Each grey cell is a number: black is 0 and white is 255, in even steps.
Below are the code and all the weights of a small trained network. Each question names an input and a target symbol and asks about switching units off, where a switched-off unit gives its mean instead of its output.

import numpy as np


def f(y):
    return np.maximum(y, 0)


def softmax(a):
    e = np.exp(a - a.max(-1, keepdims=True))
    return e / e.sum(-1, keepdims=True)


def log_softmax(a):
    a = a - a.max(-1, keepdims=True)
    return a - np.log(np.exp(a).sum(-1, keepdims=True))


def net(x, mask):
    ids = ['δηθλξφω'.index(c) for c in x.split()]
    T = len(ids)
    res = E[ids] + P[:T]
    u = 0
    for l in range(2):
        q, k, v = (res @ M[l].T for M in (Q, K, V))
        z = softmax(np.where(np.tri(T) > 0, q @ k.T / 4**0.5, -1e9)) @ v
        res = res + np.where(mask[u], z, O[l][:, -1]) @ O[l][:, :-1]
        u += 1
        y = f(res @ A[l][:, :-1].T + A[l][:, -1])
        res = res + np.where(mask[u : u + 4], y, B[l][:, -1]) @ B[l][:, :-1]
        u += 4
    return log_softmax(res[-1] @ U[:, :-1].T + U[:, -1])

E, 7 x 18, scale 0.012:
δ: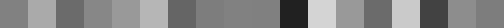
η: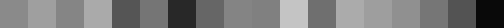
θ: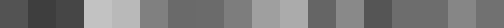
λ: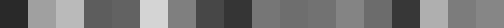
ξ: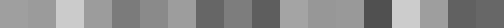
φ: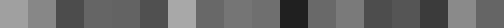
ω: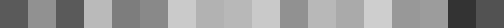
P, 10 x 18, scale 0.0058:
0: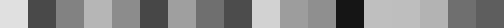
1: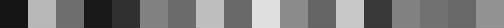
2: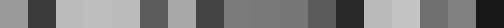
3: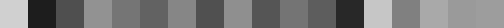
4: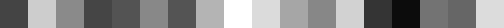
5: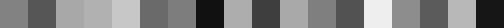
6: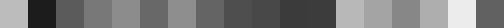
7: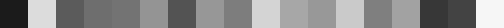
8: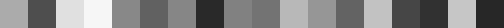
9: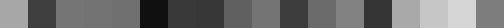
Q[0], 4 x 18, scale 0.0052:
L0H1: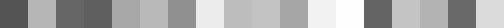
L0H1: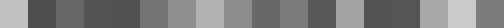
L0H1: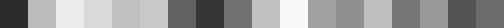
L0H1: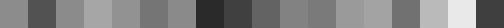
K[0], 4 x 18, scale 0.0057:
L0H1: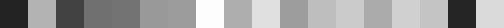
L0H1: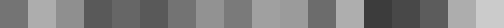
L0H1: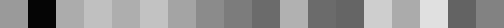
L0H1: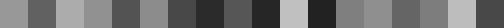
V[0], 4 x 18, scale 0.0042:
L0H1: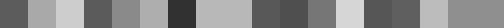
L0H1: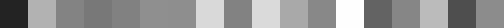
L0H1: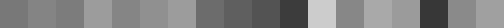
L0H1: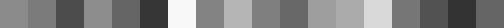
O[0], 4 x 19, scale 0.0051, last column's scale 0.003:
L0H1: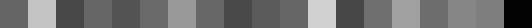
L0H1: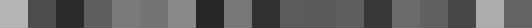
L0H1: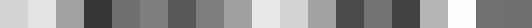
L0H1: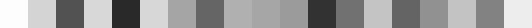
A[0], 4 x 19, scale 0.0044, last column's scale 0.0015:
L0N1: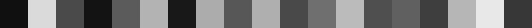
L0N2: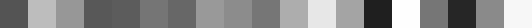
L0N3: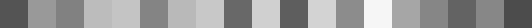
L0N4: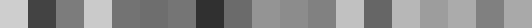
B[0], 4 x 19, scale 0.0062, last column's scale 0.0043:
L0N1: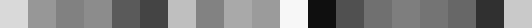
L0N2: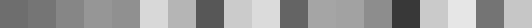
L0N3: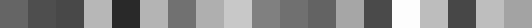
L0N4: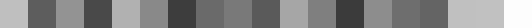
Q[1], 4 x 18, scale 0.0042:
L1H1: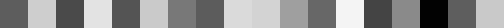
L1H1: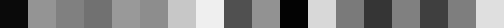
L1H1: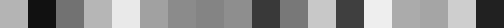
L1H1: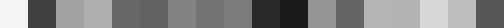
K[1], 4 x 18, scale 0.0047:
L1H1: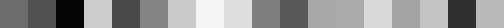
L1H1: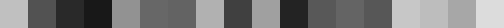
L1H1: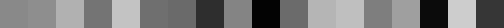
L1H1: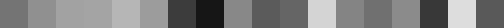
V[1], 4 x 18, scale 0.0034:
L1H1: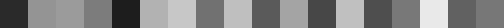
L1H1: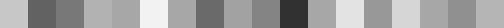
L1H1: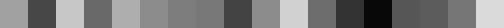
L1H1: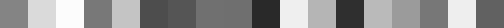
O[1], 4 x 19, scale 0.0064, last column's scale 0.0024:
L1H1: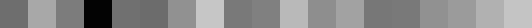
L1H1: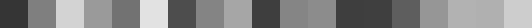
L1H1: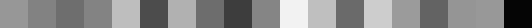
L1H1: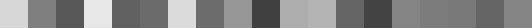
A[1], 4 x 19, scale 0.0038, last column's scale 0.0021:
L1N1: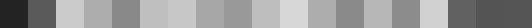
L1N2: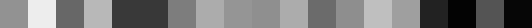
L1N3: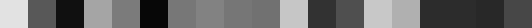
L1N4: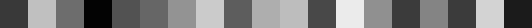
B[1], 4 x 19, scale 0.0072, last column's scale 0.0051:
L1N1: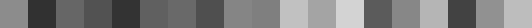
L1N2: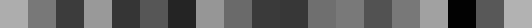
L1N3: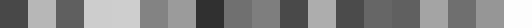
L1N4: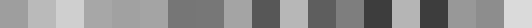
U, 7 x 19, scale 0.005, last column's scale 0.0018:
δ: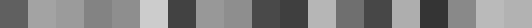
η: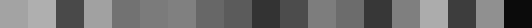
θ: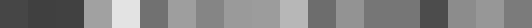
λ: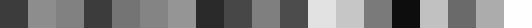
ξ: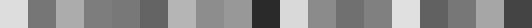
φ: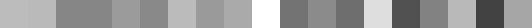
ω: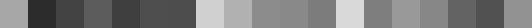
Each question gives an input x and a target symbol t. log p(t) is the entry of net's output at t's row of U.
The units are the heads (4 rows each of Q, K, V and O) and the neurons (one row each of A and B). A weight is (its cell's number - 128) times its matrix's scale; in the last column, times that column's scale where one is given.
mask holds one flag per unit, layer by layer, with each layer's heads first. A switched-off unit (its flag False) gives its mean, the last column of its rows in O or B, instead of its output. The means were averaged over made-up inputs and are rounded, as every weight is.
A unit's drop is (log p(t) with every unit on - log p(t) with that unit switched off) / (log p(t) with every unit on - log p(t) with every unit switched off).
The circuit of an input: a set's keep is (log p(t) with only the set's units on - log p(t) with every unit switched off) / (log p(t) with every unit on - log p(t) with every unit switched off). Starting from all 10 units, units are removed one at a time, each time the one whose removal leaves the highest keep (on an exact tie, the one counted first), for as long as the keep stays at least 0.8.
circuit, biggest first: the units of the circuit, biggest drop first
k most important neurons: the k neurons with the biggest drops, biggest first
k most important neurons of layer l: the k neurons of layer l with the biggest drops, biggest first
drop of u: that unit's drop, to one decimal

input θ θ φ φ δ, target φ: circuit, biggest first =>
(L0N2; L0N1; L1H1)
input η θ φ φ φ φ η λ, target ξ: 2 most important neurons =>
(L0N1; L1N4)
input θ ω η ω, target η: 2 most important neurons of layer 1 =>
(L1N3; L1N2)
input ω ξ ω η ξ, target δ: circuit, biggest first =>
(L1H1; L0N3)
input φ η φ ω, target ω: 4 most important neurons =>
(L0N3; L1N3; L1N1; L1N4)
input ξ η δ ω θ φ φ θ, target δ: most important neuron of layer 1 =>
(L1N4)
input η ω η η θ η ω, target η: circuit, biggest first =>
(L0H1; L1H1; L1N3)
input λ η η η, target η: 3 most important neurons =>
(L1N3; L1N2; L0N2)
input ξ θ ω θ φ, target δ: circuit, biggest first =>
(L1H1; L0N3; L1N4)
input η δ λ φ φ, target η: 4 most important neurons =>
(L0N1; L1N2; L1N3; L0N2)
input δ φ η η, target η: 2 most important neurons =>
(L1N3; L0N2)
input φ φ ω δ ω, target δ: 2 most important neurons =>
(L1N4; L0N1)
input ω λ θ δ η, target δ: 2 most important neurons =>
(L0N3; L1N4)
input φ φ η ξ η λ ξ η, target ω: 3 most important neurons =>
(L0N2; L1N3; L1N1)
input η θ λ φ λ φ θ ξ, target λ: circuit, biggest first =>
(L0N2; L0H1; L1N4)
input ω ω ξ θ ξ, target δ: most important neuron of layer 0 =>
(L0N3)
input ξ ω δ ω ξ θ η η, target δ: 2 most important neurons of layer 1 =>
(L1N4; L1N1)
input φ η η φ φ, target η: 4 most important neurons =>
(L0N1; L1N2; L0N2; L1N3)
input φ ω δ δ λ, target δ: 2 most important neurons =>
(L1N4; L0N4)
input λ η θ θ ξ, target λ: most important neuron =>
(L0N2)
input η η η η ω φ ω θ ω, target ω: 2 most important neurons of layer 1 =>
(L1N1; L1N3)
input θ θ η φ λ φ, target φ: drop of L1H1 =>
0.0
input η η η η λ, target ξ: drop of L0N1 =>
0.5
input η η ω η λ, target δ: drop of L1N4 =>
0.6
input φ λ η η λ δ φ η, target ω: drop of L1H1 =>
0.1
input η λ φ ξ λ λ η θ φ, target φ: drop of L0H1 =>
0.8
